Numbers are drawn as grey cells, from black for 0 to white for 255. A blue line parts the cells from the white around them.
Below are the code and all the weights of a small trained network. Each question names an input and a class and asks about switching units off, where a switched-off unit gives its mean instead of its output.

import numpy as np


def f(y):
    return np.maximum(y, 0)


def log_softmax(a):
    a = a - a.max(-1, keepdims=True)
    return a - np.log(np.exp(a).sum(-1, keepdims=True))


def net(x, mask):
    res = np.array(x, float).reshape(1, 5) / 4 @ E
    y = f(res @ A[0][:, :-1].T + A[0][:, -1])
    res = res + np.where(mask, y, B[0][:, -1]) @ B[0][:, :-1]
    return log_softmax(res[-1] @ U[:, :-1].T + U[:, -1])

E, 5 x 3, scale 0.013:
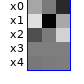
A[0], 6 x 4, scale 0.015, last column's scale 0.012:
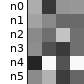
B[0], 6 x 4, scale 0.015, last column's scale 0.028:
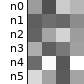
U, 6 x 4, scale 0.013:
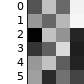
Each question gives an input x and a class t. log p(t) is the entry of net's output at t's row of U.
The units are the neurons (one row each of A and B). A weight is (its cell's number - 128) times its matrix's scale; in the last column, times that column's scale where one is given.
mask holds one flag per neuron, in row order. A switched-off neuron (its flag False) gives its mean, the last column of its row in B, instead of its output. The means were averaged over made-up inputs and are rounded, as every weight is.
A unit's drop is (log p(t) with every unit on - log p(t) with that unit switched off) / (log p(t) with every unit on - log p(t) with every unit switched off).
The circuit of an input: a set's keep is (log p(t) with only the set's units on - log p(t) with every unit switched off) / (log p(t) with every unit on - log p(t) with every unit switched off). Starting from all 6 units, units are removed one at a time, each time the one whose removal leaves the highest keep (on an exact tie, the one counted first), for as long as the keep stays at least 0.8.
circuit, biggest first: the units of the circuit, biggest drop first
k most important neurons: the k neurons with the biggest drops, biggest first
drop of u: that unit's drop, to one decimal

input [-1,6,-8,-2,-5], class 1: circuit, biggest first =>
n0
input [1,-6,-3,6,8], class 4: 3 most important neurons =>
n5; n2; n1
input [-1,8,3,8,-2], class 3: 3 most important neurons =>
n2; n5; n3
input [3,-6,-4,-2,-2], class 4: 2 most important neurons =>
n5; n2
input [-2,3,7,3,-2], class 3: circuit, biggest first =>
n4; n2
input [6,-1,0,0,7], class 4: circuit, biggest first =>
n5; n3
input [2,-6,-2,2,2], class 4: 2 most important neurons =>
n5; n2
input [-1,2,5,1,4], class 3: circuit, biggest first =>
n4; n5
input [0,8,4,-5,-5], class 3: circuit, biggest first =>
n2; n5
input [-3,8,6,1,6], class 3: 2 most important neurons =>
n2; n5
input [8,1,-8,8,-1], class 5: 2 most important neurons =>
n4; n3
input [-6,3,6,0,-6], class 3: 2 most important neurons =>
n4; n2
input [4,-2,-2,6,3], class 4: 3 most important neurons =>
n5; n2; n3
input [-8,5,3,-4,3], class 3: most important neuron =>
n2
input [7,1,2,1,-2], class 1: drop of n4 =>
1.1
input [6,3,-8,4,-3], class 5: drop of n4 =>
0.4
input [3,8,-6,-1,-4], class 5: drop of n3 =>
0.1
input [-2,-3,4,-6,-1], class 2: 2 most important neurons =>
n5; n3
